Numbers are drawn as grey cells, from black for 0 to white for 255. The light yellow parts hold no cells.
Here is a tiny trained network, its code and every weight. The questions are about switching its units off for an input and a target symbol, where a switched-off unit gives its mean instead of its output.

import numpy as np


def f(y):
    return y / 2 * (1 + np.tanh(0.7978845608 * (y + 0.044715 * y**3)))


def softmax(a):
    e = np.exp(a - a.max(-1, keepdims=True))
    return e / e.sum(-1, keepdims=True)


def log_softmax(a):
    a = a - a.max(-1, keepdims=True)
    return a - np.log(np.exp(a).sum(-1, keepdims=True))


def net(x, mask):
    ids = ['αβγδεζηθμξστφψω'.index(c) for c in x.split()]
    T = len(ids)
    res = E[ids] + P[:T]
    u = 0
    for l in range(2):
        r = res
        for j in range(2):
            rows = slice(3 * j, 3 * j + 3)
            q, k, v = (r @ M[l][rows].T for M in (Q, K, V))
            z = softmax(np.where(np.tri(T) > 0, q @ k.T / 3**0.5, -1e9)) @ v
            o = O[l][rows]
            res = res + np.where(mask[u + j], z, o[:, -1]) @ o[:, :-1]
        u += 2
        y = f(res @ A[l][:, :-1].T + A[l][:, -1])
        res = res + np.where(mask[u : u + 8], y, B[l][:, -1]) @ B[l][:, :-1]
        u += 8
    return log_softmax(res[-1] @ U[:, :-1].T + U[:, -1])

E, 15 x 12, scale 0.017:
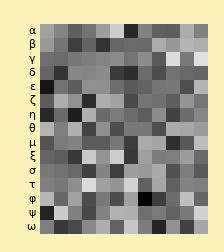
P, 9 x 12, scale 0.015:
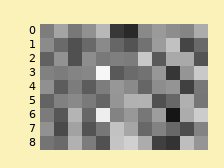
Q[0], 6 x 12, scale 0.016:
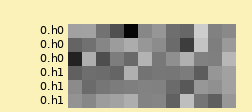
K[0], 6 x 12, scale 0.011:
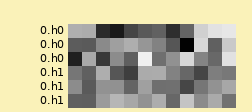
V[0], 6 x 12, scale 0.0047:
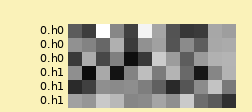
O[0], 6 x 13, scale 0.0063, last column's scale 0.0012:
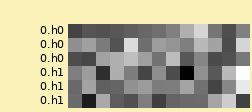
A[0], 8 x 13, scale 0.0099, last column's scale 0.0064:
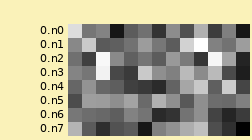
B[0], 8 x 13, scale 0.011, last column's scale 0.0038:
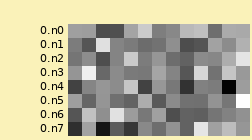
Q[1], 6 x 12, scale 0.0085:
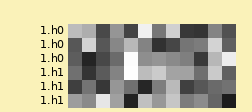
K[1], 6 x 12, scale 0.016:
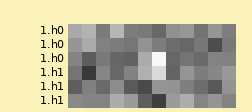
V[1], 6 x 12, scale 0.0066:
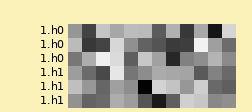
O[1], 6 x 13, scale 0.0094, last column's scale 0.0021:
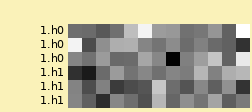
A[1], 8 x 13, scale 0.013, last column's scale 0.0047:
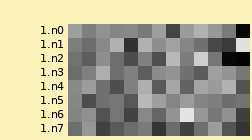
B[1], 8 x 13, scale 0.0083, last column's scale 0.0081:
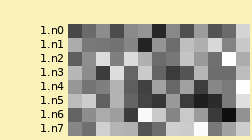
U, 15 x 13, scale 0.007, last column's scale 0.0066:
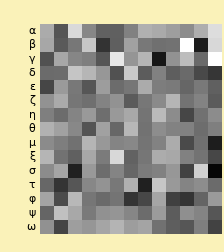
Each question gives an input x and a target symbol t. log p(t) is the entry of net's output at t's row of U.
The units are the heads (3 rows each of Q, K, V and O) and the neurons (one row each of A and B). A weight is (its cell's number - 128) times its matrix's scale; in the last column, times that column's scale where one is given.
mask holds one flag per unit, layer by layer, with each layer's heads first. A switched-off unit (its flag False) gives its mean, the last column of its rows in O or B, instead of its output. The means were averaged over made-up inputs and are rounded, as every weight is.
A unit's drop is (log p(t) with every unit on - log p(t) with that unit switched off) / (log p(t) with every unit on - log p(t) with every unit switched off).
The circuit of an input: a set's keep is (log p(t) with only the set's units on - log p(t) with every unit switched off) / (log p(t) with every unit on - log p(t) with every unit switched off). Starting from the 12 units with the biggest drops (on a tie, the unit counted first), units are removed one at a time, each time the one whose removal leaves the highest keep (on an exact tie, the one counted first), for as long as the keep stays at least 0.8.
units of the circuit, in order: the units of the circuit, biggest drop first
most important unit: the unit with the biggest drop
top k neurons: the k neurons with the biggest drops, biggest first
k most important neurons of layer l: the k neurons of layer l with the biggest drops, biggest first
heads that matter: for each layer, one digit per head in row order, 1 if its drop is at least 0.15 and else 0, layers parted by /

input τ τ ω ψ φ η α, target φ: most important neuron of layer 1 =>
(1.n0)
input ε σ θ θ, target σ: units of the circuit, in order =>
(1.h0 1.n3)
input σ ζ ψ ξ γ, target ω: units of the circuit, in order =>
(1.h0 0.n4)
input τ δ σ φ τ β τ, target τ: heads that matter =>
11 / 00
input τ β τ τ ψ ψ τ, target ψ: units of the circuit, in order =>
(1.h1 1.h0)
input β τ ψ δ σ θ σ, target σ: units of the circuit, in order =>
(1.h0 1.n3)
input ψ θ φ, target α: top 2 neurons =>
(1.n7 0.n7)
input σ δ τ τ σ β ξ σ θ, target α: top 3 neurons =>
(1.n2 0.n5 0.n2)
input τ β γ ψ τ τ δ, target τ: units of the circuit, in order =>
(0.n2 1.h0)
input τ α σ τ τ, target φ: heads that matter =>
10 / 10
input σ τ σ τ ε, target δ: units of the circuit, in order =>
(0.n4 0.n6)
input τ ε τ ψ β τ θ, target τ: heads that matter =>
00 / 00
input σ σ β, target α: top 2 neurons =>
(1.n2 0.n2)
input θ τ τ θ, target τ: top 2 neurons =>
(0.n2 1.n5)
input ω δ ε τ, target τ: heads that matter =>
00 / 01
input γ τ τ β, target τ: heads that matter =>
01 / 01
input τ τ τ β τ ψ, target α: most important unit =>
0.n5
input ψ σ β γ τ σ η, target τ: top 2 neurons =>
(1.n5 0.n5)
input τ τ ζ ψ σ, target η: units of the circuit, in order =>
(1.n6 0.n7 1.h0)
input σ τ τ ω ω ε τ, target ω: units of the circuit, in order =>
(1.h0)
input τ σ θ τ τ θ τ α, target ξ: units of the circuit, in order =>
(1.h1 0.n0)
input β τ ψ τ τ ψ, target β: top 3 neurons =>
(0.n5 1.n1 1.n4)
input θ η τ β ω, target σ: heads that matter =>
00 / 00
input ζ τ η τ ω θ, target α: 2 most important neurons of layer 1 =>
(1.n2 1.n7)
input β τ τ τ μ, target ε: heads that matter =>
00 / 10
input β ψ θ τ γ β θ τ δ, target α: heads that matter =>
11 / 00
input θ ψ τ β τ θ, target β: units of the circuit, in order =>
(1.n4 1.n2)
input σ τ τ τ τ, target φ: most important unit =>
1.n5
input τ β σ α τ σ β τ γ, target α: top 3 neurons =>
(1.n2 0.n5 1.n1)
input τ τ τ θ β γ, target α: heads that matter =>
10 / 00
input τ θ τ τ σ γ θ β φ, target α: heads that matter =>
11 / 00
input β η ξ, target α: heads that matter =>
00 / 00
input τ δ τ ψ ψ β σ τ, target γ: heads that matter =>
01 / 00
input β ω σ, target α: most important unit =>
1.n2
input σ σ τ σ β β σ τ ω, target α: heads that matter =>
10 / 00
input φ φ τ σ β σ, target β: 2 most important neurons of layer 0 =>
(0.n5 0.n2)
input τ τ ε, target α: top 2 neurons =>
(0.n5 1.n7)
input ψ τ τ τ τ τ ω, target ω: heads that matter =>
01 / 10
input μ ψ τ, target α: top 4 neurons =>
(1.n2 1.n1 0.n2 0.n5)
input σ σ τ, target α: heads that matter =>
00 / 01
